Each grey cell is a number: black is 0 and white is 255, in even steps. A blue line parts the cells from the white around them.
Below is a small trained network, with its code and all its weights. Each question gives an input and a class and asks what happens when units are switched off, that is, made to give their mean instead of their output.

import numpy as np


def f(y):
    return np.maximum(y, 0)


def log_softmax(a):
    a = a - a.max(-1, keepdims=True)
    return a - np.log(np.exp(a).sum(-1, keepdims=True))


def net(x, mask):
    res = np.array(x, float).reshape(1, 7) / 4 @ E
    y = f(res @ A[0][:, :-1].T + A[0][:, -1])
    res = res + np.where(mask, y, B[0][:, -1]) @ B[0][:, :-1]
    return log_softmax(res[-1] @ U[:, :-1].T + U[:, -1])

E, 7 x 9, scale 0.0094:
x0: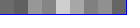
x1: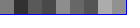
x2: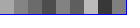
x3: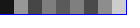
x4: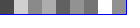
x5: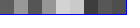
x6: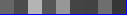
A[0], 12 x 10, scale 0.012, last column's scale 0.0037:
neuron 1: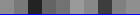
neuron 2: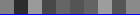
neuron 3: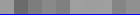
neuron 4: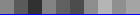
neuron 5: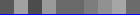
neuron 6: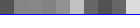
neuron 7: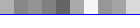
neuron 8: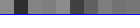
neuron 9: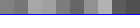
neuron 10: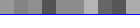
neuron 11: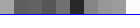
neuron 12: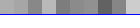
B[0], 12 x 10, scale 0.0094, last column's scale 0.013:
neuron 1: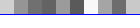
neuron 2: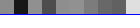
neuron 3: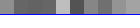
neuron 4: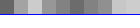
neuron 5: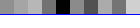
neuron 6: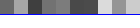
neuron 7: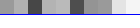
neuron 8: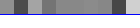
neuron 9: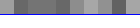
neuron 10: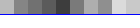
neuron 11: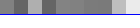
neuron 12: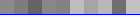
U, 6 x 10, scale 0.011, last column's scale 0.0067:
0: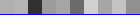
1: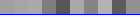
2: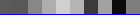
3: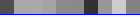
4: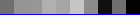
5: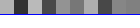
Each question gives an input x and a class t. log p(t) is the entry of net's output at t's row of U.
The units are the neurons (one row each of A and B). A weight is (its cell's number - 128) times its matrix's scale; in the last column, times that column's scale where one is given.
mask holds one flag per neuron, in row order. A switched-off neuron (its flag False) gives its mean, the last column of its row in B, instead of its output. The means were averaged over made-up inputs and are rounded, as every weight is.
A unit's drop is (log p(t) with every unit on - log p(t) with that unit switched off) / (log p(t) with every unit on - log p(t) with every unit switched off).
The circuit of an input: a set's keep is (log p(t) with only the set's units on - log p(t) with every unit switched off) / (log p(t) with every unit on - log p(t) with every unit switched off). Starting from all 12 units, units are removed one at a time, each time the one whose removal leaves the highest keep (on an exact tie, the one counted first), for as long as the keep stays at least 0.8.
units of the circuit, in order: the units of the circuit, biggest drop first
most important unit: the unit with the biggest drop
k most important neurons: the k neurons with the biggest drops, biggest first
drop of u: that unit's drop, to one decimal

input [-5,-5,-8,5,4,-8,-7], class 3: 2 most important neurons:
[neuron 5; neuron 1]
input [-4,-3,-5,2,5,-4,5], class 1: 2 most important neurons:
[neuron 7; neuron 9]
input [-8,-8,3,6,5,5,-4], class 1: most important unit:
neuron 5
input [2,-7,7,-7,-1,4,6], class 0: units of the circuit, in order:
[neuron 10; neuron 6]
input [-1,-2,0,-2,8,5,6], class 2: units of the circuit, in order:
[neuron 7; neuron 10]
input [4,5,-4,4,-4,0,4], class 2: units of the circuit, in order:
[neuron 10; neuron 7]
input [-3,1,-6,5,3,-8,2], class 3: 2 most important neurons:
[neuron 4; neuron 1]
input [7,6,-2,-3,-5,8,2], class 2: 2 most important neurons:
[neuron 6; neuron 11]
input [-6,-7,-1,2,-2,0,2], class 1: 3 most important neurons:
[neuron 7; neuron 10; neuron 3]
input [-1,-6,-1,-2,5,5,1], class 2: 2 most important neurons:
[neuron 7; neuron 10]
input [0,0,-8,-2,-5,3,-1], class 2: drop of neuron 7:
0.3
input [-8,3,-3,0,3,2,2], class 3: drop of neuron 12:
0.1
